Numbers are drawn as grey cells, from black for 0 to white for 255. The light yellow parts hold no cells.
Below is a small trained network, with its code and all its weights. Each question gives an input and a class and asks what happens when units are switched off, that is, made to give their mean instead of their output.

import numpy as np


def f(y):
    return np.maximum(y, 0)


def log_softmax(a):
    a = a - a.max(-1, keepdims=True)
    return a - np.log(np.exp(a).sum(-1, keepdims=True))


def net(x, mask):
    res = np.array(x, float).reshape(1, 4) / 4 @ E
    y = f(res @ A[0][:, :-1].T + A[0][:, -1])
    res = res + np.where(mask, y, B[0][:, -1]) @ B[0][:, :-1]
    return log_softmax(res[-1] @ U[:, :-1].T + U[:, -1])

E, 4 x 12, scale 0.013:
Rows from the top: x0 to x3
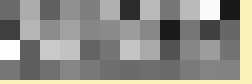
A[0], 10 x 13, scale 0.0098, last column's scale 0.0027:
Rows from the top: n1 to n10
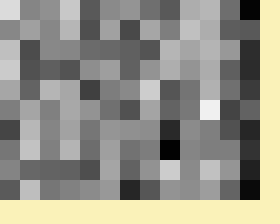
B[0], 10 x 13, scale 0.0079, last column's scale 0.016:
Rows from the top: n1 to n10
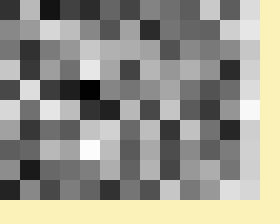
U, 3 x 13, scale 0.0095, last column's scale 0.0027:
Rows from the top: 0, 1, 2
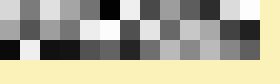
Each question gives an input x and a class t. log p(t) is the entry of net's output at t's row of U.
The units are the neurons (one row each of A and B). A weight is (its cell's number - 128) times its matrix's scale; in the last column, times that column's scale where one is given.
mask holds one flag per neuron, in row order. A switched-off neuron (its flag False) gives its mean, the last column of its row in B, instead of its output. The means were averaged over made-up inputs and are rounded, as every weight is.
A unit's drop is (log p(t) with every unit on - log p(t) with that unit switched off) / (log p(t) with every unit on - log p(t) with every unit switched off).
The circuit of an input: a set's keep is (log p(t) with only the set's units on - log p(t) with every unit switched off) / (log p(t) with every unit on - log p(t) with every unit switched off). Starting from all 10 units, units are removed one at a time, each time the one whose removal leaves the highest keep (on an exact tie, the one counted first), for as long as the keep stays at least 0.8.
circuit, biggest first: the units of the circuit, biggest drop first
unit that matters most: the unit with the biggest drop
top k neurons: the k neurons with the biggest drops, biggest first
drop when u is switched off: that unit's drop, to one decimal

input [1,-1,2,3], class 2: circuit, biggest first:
(n6 n8)
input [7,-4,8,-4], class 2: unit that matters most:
n1
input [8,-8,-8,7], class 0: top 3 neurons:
(n6 n10 n2)
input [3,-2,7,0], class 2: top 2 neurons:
(n1 n5)
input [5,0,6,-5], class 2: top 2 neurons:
(n1 n5)
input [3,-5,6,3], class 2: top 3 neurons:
(n1 n5 n7)
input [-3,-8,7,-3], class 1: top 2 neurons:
(n3 n4)
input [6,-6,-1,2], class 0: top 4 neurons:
(n6 n2 n7 n10)
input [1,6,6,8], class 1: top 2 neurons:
(n8 n7)
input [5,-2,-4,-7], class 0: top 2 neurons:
(n6 n1)
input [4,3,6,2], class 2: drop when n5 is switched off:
0.9
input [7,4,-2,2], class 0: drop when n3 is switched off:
0.0
